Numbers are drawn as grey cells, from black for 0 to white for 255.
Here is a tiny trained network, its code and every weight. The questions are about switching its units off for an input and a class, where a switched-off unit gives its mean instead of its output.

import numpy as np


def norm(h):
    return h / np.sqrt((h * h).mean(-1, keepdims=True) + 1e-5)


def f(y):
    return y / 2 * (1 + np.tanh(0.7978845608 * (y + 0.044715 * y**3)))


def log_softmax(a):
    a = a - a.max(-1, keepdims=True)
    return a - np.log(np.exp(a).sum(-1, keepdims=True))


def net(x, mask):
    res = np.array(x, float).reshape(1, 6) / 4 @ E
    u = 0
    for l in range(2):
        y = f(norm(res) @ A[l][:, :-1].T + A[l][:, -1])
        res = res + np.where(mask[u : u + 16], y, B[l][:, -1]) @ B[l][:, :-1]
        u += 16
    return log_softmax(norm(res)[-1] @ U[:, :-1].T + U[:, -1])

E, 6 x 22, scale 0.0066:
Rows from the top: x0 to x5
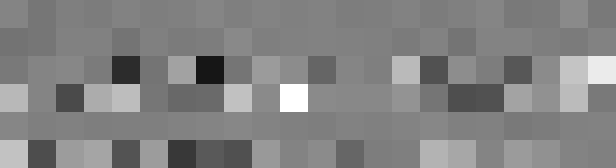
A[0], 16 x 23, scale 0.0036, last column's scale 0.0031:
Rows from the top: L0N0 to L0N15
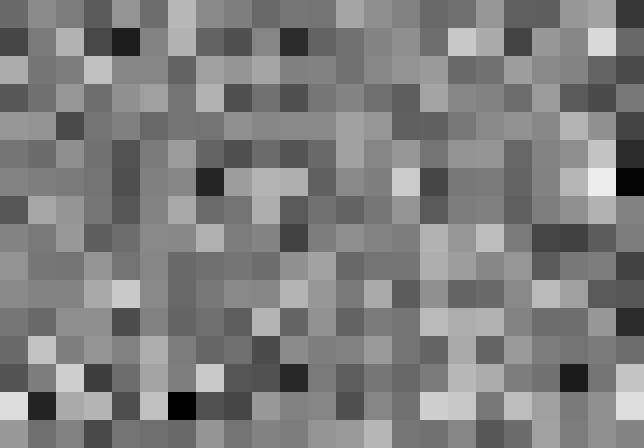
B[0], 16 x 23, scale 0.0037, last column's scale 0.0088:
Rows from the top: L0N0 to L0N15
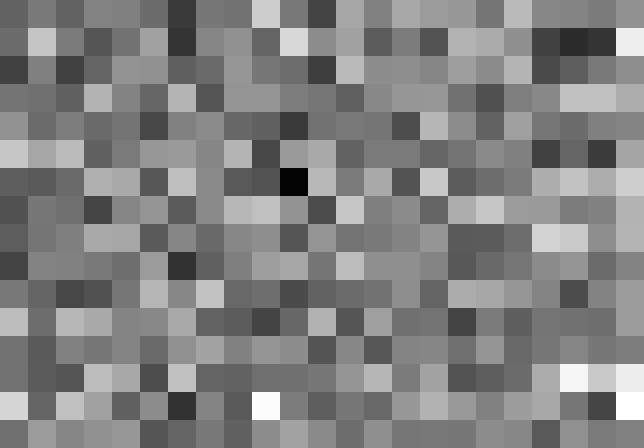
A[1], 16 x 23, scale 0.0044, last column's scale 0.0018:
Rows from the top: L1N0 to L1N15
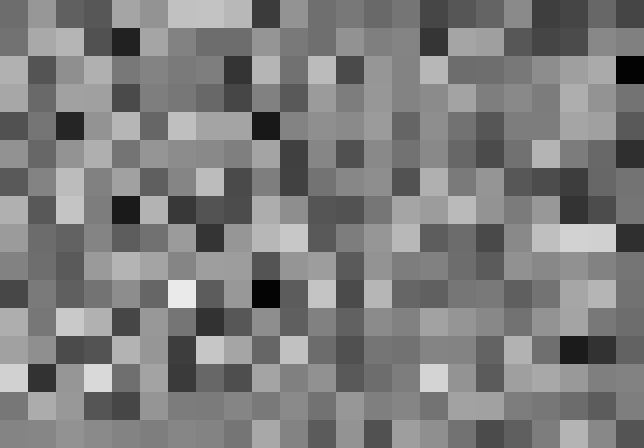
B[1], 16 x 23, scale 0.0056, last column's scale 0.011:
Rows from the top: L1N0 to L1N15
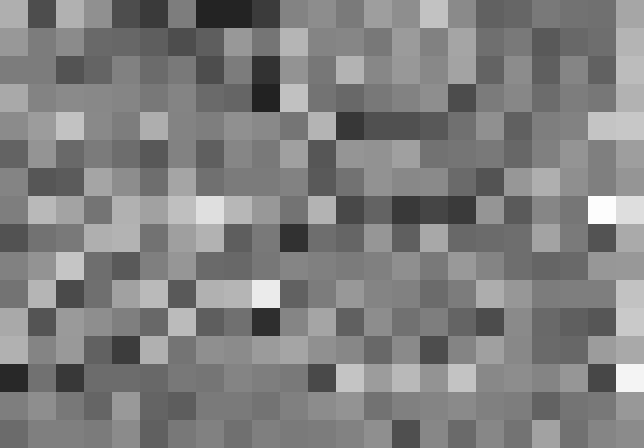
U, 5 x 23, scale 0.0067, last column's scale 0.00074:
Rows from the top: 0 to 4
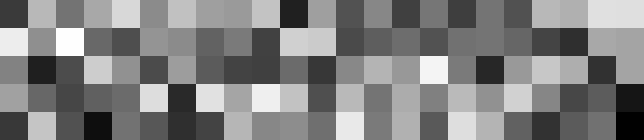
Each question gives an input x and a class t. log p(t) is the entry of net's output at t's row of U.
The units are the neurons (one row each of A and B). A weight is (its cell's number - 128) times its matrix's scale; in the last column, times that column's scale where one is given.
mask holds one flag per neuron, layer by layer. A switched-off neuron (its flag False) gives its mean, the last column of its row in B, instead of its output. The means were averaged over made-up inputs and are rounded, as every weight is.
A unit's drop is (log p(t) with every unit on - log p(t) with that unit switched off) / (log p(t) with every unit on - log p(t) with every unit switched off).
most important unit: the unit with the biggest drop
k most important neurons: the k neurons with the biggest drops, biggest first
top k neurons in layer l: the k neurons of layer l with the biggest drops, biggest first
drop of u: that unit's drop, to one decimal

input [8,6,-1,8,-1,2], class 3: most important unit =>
L0N13
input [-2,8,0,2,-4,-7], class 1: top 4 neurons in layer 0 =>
L0N13; L0N6; L0N8; L0N3
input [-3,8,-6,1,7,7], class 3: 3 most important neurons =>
L0N6; L1N7; L0N13
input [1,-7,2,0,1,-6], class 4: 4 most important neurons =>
L0N13; L1N7; L0N8; L0N3
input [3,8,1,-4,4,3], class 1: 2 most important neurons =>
L0N1; L1N7
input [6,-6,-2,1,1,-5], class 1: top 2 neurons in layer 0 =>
L0N13; L0N6
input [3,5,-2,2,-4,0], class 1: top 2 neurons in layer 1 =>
L1N13; L1N0
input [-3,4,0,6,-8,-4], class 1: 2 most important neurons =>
L0N13; L1N0
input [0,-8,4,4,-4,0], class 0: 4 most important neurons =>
L0N14; L0N6; L1N10; L1N4
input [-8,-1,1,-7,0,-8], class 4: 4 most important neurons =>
L0N1; L0N6; L1N7; L0N7
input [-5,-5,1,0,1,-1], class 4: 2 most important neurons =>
L0N13; L0N14
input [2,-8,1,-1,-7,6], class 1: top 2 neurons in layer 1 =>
L1N7; L1N11
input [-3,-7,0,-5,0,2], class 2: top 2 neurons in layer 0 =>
L0N13; L0N8
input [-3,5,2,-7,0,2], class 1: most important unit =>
L0N1
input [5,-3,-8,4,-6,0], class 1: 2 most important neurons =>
L0N14; L1N13
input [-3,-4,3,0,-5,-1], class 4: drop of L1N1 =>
0.0
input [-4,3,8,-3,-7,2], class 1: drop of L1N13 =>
0.1
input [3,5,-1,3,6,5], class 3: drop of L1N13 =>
0.1
